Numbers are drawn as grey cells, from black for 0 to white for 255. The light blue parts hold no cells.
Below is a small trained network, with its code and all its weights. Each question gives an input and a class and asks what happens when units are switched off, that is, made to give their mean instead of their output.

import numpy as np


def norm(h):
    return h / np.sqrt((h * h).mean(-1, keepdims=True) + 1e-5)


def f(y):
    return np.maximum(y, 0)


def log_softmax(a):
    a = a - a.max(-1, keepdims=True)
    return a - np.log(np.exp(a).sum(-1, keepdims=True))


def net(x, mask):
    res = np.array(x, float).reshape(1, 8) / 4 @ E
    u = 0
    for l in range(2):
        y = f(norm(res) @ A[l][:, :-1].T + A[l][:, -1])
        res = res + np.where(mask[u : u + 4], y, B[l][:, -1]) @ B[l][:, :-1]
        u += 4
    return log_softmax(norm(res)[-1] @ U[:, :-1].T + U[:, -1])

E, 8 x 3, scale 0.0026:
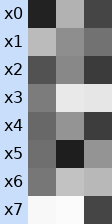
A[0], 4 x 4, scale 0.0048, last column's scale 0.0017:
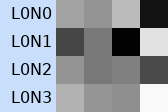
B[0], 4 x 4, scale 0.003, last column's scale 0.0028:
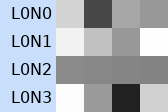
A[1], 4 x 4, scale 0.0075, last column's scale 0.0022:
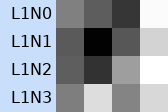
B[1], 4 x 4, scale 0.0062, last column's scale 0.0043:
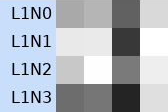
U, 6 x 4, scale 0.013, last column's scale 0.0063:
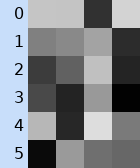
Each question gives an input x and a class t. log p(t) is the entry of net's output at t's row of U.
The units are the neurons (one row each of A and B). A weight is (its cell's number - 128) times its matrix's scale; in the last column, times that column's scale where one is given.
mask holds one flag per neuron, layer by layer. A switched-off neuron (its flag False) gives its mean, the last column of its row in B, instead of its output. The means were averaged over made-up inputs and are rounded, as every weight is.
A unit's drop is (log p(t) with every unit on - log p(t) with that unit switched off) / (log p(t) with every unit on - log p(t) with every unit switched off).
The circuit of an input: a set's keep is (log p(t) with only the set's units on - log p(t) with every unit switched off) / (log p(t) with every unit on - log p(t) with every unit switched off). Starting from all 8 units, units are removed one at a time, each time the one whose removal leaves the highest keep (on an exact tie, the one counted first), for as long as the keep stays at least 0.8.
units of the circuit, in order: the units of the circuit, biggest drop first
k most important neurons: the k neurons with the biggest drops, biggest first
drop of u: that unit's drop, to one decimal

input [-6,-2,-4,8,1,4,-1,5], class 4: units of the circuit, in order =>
(L1N1 L1N2)
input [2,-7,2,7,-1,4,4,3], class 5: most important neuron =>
(L1N1)
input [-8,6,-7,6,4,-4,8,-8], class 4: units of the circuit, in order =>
(L1N1 L1N0)
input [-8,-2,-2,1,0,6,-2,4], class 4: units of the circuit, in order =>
(L1N1 L1N3)
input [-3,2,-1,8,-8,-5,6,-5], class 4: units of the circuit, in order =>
(L1N1 L1N2)
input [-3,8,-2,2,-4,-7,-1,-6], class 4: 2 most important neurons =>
(L1N1 L1N0)
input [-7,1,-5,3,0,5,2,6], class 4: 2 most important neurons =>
(L1N1 L1N2)
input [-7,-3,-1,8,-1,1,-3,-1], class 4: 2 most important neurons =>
(L1N1 L1N0)
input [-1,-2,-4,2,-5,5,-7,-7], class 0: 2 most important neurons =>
(L1N1 L1N2)
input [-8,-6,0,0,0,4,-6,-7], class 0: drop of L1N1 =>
0.2
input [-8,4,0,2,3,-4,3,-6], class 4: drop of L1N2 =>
-0.1
